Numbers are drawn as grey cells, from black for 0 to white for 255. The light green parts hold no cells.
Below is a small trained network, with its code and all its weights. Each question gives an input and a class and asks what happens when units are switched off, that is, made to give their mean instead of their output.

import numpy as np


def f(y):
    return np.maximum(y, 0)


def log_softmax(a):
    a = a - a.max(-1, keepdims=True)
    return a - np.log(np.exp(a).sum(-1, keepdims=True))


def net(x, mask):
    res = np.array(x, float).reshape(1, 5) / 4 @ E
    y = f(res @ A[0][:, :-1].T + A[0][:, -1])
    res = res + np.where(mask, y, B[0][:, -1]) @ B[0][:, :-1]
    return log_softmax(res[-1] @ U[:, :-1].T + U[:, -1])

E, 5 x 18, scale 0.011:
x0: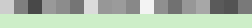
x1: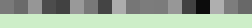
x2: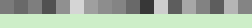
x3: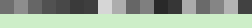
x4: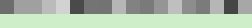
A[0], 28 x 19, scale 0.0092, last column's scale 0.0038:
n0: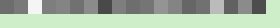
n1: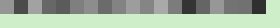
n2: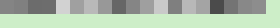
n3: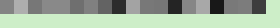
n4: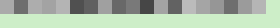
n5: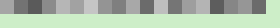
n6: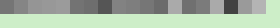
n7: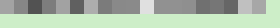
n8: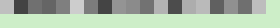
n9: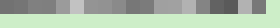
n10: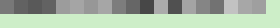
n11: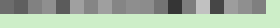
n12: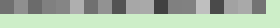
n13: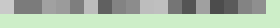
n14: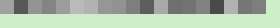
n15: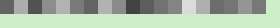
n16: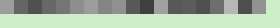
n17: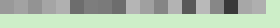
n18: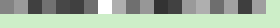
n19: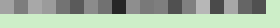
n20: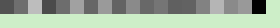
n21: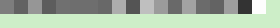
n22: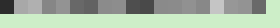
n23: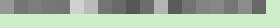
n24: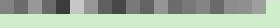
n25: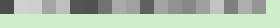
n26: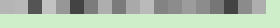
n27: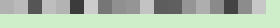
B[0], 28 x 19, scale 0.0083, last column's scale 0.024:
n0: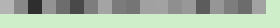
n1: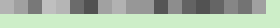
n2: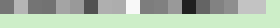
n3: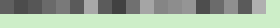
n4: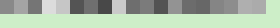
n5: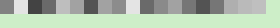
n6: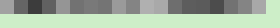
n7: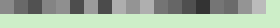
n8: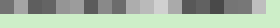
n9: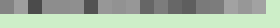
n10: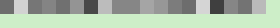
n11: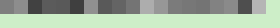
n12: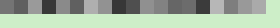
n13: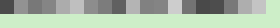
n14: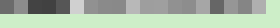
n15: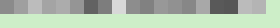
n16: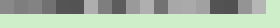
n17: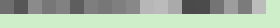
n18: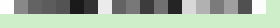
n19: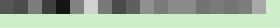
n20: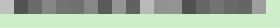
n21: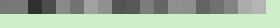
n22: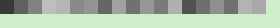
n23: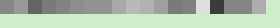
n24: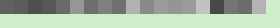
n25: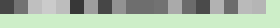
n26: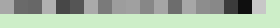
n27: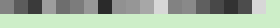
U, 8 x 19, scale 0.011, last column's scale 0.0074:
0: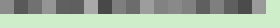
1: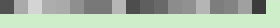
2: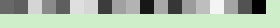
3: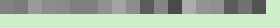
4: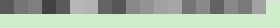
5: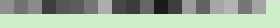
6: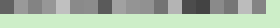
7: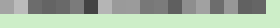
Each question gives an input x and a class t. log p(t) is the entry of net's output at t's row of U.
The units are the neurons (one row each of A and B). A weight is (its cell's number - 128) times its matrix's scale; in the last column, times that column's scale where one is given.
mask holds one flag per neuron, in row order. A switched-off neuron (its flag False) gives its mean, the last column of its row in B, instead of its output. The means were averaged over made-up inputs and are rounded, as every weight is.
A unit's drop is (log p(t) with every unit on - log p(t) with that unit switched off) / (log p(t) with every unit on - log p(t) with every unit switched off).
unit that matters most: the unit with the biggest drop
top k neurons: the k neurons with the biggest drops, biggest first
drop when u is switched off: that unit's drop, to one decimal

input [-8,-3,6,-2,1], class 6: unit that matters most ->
n18
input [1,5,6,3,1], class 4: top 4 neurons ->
[n18, n16, n5, n2]
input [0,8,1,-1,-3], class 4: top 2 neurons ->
[n18, n26]
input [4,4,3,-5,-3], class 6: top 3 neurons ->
[n18, n1, n19]
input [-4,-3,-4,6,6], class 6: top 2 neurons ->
[n25, n22]
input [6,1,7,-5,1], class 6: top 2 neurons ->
[n18, n2]
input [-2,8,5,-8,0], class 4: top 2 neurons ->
[n18, n24]
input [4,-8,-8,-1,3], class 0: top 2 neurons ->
[n26, n27]
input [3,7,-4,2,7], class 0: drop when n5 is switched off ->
0.2
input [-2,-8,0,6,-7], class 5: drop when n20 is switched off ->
0.0
